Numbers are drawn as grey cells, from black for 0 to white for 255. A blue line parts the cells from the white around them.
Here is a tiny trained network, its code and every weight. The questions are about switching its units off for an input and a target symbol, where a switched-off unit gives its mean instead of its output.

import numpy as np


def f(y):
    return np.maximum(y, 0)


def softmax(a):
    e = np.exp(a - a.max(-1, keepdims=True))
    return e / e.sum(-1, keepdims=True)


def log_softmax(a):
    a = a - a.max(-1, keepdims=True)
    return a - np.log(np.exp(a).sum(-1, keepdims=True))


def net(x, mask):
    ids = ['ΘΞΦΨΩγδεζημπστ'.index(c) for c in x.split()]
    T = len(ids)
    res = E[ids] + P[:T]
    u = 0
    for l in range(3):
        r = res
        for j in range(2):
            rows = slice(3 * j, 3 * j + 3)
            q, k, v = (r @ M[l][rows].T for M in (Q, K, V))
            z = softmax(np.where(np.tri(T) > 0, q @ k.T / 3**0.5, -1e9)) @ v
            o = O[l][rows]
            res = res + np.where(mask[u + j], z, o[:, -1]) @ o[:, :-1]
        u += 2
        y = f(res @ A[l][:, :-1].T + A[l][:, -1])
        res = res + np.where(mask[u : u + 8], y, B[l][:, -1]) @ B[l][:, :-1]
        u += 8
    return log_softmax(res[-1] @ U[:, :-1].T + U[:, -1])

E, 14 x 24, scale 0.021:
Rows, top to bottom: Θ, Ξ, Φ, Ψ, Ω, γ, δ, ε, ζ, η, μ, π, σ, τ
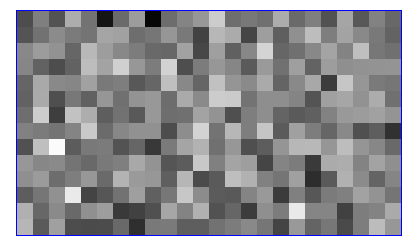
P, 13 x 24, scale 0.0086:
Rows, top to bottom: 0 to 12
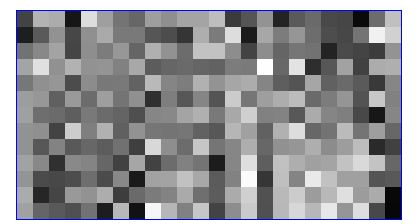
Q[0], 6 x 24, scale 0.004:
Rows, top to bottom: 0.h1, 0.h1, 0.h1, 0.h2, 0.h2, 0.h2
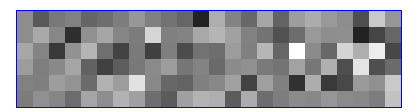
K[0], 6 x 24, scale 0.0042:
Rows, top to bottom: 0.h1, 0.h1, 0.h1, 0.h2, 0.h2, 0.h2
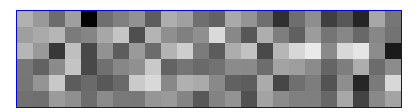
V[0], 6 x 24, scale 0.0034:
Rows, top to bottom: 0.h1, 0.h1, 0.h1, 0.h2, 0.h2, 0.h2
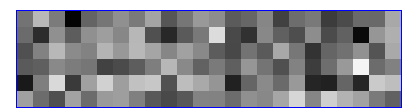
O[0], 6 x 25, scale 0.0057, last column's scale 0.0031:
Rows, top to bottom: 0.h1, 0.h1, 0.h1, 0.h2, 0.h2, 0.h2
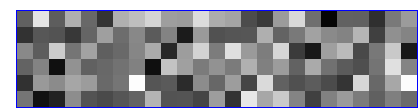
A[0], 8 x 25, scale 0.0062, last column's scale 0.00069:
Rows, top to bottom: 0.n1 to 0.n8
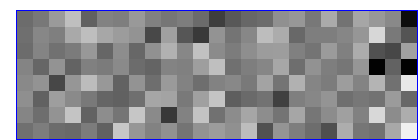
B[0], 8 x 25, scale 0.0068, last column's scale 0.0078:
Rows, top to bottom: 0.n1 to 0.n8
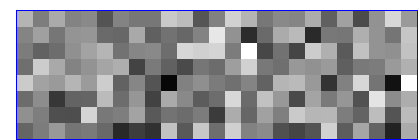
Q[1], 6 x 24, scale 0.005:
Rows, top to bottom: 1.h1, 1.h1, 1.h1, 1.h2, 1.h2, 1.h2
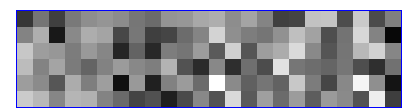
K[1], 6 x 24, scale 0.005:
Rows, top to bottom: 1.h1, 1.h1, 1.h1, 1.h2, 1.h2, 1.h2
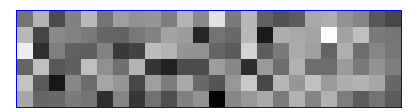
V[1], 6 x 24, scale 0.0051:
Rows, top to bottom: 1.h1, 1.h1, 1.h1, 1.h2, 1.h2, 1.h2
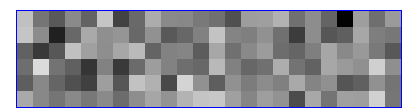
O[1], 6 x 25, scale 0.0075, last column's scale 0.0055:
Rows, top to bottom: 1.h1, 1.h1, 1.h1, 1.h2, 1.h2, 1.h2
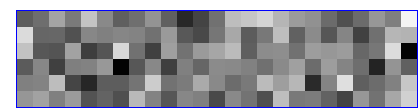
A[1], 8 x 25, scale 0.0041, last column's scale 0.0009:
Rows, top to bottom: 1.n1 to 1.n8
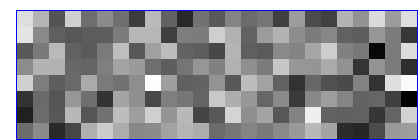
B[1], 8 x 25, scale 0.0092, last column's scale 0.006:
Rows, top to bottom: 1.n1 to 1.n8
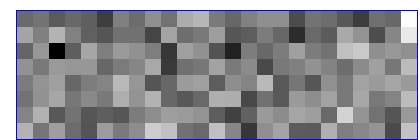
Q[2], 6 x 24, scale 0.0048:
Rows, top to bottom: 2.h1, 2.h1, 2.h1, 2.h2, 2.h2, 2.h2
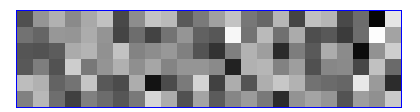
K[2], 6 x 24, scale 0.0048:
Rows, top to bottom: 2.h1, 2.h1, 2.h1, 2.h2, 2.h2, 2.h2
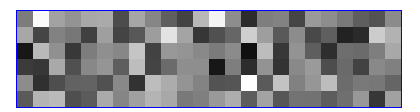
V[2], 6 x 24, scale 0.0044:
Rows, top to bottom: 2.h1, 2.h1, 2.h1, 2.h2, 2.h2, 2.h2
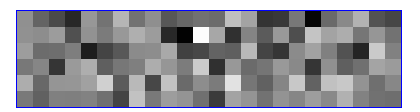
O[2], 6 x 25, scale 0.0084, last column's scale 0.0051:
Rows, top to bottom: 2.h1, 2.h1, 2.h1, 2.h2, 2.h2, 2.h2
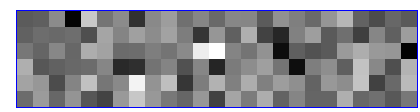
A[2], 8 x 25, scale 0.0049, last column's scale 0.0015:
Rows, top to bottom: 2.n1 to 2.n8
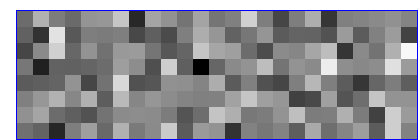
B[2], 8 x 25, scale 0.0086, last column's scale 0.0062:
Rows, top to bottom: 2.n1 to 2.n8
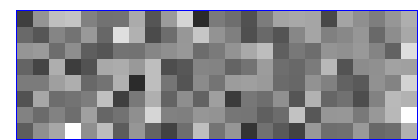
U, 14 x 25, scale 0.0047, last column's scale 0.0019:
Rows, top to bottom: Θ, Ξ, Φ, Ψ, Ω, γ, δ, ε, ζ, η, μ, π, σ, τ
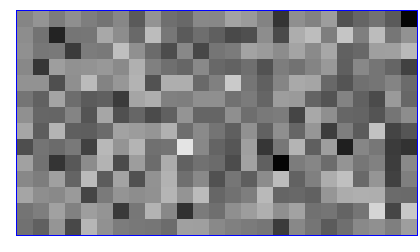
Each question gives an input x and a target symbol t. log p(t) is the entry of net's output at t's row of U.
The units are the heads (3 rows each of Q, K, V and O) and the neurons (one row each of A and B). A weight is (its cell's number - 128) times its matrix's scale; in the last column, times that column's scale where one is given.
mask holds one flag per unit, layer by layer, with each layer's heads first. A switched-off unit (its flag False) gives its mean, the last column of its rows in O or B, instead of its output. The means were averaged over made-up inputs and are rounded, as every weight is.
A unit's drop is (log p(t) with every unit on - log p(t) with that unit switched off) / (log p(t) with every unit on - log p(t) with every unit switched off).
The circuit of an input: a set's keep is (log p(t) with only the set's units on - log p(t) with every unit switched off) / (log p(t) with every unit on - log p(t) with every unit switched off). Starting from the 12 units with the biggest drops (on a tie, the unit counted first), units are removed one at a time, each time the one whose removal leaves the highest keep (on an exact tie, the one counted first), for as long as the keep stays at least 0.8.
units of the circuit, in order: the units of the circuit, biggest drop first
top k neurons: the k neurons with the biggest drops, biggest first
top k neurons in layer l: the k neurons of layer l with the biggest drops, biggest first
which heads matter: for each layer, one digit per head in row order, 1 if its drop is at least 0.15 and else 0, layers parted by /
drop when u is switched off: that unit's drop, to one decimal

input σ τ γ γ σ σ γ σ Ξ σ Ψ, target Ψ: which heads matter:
00 / 10 / 00
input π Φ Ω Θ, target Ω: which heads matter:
01 / 01 / 00
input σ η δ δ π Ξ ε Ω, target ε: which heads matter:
00 / 01 / 00
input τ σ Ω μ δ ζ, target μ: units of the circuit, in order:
(2.h1, 0.h1)
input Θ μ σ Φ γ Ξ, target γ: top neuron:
(0.n2)
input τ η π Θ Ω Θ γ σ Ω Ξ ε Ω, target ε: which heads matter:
01 / 01 / 00
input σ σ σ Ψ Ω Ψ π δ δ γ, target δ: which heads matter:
00 / 00 / 01
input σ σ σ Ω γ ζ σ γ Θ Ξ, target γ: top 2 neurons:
(0.n7, 0.n2)
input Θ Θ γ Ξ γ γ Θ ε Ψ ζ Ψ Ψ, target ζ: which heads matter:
10 / 10 / 00
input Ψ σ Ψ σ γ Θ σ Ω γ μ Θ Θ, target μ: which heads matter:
00 / 00 / 10
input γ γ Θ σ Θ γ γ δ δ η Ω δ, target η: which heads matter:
10 / 00 / 11
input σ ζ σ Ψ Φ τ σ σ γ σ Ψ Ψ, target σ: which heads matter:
10 / 10 / 00
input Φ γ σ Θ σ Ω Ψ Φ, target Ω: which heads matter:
00 / 01 / 01
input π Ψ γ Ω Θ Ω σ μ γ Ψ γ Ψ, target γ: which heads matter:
00 / 01 / 00
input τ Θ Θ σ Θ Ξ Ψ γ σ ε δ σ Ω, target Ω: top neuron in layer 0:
(0.n3)
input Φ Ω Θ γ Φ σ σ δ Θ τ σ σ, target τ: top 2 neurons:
(2.n2, 1.n1)
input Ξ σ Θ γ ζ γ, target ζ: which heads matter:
00 / 10 / 00
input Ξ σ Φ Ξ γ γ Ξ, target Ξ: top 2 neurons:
(1.n3, 1.n7)
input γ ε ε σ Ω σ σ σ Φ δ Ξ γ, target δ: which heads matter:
01 / 00 / 01
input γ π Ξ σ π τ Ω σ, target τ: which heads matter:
00 / 00 / 10
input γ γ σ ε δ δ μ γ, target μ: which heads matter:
00 / 00 / 10
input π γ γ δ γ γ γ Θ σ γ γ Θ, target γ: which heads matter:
01 / 01 / 00
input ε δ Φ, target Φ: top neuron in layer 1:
(1.n5)
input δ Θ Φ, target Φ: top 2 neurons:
(1.n5, 2.n4)
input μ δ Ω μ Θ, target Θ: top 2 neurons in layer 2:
(2.n5, 2.n3)
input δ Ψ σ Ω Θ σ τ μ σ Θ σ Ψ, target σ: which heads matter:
00 / 10 / 00
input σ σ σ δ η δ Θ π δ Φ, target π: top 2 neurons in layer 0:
(0.n1, 0.n7)
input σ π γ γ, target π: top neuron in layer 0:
(0.n1)
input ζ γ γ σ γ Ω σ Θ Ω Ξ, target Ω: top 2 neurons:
(0.n2, 0.n3)
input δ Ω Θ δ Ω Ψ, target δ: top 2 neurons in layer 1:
(1.n1, 1.n6)
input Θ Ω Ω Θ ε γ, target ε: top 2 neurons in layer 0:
(0.n2, 0.n3)
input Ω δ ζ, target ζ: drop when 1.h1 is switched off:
0.3
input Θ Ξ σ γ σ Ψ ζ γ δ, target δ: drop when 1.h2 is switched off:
0.1
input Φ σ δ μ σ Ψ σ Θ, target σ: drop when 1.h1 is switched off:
0.4
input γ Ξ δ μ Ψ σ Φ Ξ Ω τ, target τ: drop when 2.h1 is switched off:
1.0
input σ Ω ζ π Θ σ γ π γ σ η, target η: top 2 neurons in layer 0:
(0.n8, 0.n7)
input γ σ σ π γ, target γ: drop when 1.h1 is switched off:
0.1
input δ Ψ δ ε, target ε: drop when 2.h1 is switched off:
0.2
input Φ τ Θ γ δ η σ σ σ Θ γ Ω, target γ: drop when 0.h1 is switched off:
0.0
